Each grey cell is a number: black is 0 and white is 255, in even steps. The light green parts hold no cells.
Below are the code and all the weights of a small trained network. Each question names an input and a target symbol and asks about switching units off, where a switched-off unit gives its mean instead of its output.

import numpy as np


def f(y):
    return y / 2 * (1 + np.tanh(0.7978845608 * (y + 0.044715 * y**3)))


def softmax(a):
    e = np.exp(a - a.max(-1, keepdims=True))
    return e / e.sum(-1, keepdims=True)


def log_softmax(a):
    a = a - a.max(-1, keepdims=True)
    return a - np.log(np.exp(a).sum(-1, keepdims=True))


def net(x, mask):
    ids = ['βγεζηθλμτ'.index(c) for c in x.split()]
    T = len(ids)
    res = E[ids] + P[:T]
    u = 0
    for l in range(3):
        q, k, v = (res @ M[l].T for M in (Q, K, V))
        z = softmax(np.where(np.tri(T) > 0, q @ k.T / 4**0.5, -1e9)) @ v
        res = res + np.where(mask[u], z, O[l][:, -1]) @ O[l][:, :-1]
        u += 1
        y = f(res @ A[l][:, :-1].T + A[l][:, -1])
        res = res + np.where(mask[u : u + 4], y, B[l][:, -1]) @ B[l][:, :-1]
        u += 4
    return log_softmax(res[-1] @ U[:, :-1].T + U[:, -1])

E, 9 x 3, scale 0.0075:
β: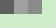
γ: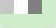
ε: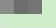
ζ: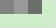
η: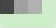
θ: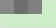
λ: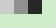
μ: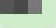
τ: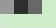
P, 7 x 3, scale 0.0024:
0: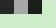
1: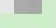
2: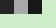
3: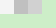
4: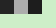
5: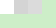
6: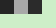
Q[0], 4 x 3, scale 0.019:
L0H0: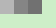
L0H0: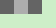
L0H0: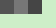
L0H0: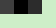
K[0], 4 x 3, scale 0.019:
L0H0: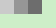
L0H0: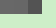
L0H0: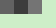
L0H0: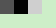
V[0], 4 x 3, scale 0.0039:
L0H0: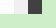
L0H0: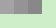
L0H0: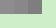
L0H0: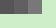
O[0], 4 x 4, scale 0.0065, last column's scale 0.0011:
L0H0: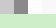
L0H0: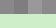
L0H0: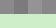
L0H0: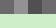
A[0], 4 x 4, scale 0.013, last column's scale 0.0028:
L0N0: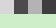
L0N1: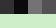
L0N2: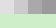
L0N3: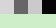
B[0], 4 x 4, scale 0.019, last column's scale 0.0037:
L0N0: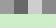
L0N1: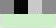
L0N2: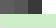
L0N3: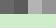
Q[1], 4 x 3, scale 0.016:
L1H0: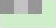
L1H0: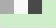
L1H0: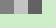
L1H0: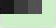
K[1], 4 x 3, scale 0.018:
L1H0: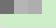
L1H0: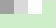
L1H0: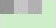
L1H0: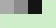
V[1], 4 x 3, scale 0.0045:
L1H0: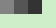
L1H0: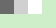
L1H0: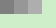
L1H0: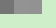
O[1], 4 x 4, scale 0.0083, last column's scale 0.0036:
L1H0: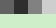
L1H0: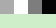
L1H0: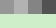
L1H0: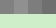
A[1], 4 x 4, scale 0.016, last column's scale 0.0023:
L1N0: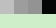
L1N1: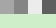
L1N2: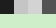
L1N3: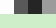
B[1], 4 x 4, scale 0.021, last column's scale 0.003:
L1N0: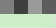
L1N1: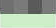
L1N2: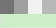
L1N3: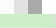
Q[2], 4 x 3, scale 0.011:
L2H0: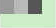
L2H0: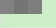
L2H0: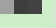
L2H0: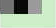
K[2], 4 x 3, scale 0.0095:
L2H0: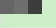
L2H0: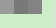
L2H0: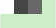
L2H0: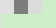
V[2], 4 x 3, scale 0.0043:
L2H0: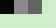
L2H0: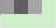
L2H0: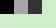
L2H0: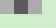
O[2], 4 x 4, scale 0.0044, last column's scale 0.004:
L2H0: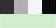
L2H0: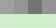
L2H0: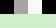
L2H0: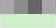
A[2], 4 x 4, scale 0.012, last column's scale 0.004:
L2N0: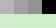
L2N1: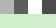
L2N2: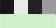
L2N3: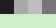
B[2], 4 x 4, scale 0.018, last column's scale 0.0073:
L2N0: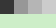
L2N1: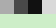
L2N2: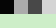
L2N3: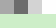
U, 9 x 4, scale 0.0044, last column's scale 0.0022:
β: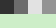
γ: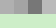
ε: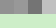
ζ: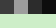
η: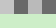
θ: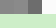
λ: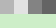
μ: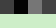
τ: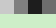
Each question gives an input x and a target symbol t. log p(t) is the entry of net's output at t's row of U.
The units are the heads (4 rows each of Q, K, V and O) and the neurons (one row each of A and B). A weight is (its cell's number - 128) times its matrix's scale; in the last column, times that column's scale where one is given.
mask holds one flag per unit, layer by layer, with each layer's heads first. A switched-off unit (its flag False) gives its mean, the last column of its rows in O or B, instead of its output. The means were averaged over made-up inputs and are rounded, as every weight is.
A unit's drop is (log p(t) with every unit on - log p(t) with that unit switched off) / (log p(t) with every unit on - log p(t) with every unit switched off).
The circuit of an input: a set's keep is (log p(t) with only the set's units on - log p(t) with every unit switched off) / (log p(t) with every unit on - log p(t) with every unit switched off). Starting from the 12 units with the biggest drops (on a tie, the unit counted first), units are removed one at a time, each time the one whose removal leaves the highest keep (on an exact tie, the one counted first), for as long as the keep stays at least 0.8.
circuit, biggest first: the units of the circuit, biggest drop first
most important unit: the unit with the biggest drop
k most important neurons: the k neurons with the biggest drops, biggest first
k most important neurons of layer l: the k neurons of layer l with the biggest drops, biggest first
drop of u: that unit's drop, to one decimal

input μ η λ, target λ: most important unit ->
L1N3
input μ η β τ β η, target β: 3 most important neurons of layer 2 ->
L2N3; L2N1; L2N2
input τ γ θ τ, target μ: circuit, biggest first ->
L1H0; L0N2
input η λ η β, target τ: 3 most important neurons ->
L0N2; L1N3; L2N0
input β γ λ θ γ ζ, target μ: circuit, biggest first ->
L0N2; L1H0
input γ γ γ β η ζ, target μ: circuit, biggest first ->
L0H0; L0N2; L1H0
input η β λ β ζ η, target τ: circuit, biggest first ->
L2H0; L1N3; L2N0
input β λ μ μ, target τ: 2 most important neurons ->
L1N3; L0N2
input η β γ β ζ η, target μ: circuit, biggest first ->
L0N2; L1H0; L1N3
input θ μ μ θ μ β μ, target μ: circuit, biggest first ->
L0N1; L1N3
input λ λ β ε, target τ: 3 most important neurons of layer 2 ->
L2N0; L2N3; L2N2
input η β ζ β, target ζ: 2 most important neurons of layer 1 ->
L1N2; L1N3
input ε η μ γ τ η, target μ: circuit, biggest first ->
L1H0; L0N2
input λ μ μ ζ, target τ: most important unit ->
L0H0
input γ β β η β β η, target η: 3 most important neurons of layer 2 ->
L2N3; L2N1; L2N2
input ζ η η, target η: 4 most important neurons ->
L0N2; L1N2; L2N3; L1N3
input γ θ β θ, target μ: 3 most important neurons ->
L0N3; L0N2; L1N3
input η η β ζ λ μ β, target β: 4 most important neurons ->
L0N2; L1N3; L0N0; L0N3
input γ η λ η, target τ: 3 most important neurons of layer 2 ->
L2N0; L2N3; L2N2
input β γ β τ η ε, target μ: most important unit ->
L0N3
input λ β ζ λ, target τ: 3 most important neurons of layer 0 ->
L0N2; L0N0; L0N3
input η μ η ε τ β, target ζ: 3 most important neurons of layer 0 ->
L0N1; L0N2; L0N0
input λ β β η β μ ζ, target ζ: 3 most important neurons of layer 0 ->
L0N0; L0N3; L0N1
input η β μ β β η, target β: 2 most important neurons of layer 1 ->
L1N3; L1N2
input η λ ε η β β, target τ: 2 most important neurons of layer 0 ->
L0N2; L0N1
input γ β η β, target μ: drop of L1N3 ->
0.4
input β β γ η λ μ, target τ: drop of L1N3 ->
0.3
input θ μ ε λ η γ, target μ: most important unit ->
L0N3
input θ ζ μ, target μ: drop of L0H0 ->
0.3
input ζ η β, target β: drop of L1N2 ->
0.1
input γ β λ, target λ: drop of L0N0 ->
0.1
